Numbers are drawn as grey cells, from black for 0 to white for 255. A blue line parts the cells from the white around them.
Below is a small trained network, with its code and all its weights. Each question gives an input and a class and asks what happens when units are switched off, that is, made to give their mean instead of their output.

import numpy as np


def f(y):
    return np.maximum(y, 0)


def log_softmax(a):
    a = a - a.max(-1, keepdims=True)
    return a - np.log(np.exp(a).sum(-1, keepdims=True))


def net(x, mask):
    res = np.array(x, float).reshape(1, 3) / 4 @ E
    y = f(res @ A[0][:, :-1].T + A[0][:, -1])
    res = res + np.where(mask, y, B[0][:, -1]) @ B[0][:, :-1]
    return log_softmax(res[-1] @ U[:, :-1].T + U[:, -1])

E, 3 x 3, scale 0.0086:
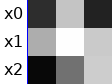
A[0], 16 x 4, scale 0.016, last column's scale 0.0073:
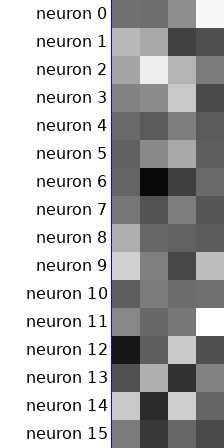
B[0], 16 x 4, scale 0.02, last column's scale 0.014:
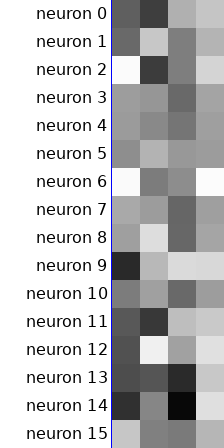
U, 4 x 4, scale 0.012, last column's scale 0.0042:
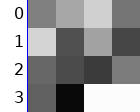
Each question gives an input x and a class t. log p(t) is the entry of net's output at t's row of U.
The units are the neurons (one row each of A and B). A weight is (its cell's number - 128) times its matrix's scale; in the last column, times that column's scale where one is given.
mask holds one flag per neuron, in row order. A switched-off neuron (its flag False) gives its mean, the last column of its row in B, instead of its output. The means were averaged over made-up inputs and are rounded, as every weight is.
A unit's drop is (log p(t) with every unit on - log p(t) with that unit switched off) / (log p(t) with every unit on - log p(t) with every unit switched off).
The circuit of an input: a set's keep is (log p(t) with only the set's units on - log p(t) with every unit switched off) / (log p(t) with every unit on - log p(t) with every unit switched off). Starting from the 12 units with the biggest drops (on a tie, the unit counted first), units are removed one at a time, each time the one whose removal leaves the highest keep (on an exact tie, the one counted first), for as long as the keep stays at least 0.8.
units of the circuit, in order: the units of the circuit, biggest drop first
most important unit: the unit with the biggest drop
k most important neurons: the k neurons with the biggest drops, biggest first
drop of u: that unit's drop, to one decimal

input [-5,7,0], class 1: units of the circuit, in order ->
neuron 2
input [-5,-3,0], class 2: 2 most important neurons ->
neuron 14; neuron 2
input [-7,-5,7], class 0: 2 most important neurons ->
neuron 12; neuron 13
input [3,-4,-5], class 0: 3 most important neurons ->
neuron 9; neuron 2; neuron 14
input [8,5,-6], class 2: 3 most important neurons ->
neuron 13; neuron 12; neuron 6
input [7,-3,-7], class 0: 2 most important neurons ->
neuron 9; neuron 14
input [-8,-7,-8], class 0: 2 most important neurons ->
neuron 9; neuron 13
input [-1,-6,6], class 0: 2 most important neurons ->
neuron 12; neuron 2
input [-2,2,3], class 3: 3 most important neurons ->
neuron 6; neuron 8; neuron 1
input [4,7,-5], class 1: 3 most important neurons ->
neuron 2; neuron 12; neuron 14
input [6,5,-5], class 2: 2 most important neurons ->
neuron 13; neuron 6
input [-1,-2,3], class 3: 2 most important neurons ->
neuron 8; neuron 1
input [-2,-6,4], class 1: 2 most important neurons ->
neuron 6; neuron 9
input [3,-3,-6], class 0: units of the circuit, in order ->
neuron 9
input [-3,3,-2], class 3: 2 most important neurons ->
neuron 6; neuron 12
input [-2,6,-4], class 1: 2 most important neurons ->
neuron 2; neuron 12
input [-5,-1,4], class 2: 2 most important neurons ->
neuron 14; neuron 9
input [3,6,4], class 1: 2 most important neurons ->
neuron 2; neuron 9
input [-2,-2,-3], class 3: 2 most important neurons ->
neuron 12; neuron 11
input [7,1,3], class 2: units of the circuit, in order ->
neuron 13
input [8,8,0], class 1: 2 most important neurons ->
neuron 2; neuron 14
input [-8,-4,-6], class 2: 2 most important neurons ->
neuron 14; neuron 12
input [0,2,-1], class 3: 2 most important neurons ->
neuron 6; neuron 12
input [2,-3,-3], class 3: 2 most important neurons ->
neuron 12; neuron 14
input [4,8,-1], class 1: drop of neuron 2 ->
0.6
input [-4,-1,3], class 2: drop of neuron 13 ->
-0.1
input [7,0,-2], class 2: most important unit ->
neuron 13
